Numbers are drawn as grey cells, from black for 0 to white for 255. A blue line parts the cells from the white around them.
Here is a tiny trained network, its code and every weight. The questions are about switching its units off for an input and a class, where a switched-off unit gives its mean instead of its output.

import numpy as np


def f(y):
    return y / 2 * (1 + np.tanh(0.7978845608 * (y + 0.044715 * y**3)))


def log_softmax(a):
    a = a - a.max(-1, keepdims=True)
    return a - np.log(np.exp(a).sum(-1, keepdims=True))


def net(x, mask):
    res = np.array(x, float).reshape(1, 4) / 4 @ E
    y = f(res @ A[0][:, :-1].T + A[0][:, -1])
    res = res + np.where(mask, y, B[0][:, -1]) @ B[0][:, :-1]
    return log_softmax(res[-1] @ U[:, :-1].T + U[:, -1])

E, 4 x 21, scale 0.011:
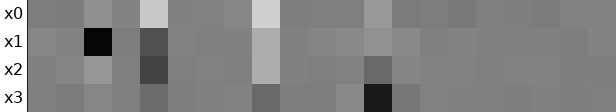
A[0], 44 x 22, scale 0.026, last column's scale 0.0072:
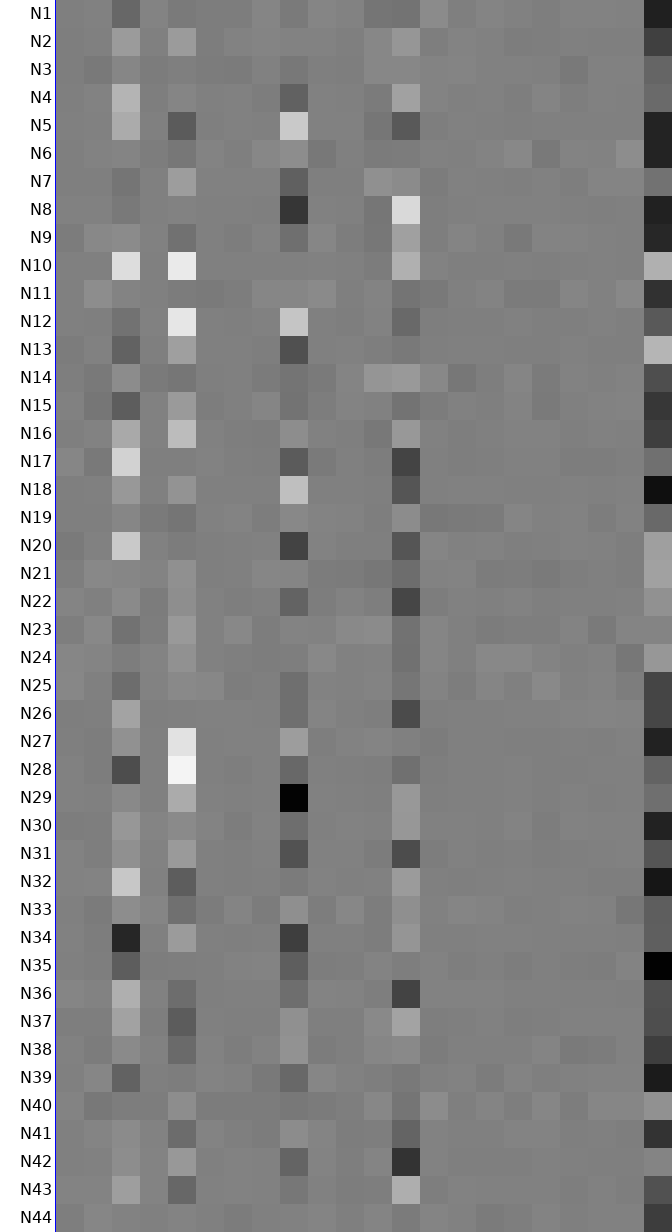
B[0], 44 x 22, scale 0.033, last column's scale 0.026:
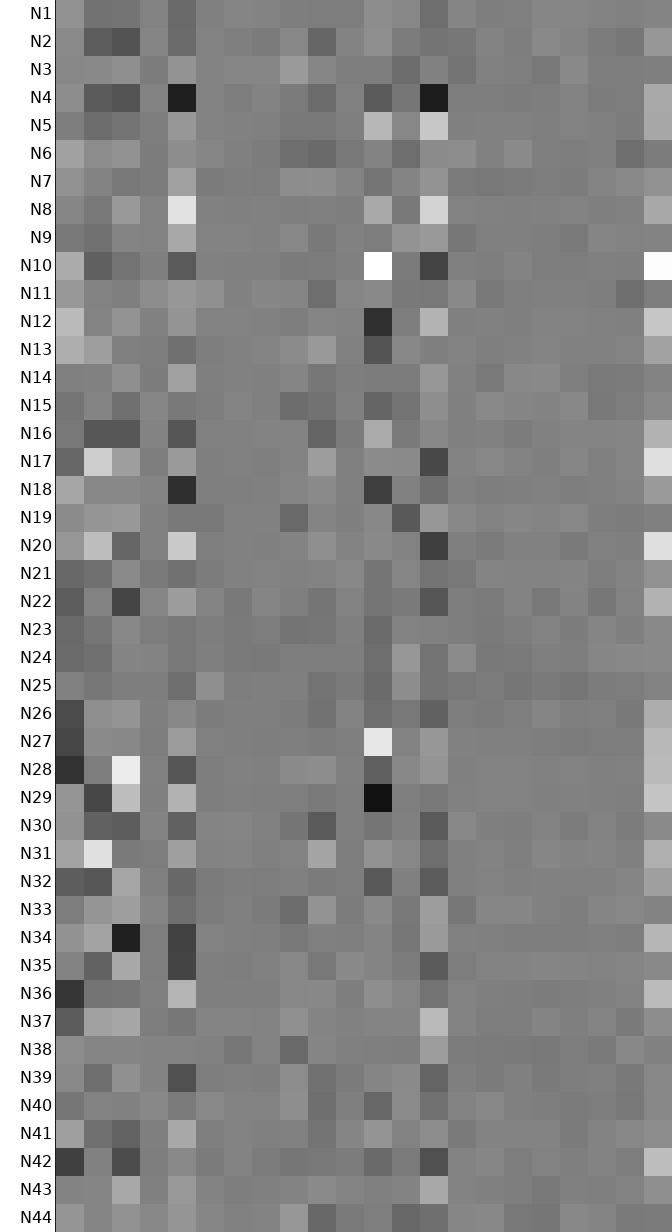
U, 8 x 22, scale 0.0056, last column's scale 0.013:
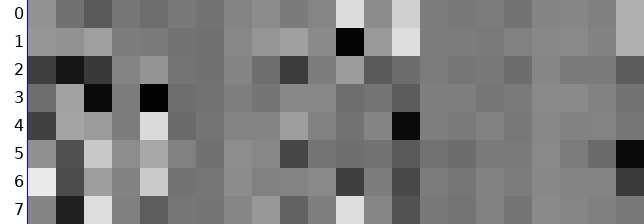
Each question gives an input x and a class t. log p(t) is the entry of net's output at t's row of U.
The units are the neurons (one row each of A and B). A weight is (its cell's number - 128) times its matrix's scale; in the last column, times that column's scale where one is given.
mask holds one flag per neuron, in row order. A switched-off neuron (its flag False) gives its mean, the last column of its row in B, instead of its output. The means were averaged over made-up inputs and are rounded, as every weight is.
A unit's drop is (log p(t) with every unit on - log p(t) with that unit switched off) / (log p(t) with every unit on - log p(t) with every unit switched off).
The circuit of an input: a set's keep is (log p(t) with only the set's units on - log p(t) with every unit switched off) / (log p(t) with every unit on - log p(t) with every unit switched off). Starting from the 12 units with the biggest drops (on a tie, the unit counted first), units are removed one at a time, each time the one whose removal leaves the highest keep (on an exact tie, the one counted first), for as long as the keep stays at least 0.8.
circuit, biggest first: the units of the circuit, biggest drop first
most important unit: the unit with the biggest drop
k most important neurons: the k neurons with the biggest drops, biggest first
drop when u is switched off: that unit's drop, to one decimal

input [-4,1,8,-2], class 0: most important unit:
N29
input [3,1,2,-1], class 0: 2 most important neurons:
(N29 N28)
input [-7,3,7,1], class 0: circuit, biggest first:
(N17 N29 N4)
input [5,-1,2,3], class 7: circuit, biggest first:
(N20 N31)
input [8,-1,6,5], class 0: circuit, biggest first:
(N5 N29)
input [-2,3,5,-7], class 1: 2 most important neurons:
(N10 N27)
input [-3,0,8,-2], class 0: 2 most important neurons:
(N29 N12)
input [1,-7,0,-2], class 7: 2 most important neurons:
(N10 N16)
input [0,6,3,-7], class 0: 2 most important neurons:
(N29 N12)
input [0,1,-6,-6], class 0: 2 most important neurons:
(N34 N8)
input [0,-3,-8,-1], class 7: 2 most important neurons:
(N10 N28)
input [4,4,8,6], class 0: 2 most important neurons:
(N5 N29)
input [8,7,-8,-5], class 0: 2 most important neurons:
(N27 N29)
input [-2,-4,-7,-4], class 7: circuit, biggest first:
(N10)
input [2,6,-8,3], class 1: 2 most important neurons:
(N10 N28)
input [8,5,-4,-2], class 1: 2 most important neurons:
(N12 N28)
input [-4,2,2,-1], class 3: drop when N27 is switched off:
0.2
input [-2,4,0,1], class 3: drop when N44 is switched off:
0.0
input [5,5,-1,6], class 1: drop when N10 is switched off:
0.1
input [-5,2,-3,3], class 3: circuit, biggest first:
(N34)
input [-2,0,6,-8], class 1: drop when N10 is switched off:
0.6
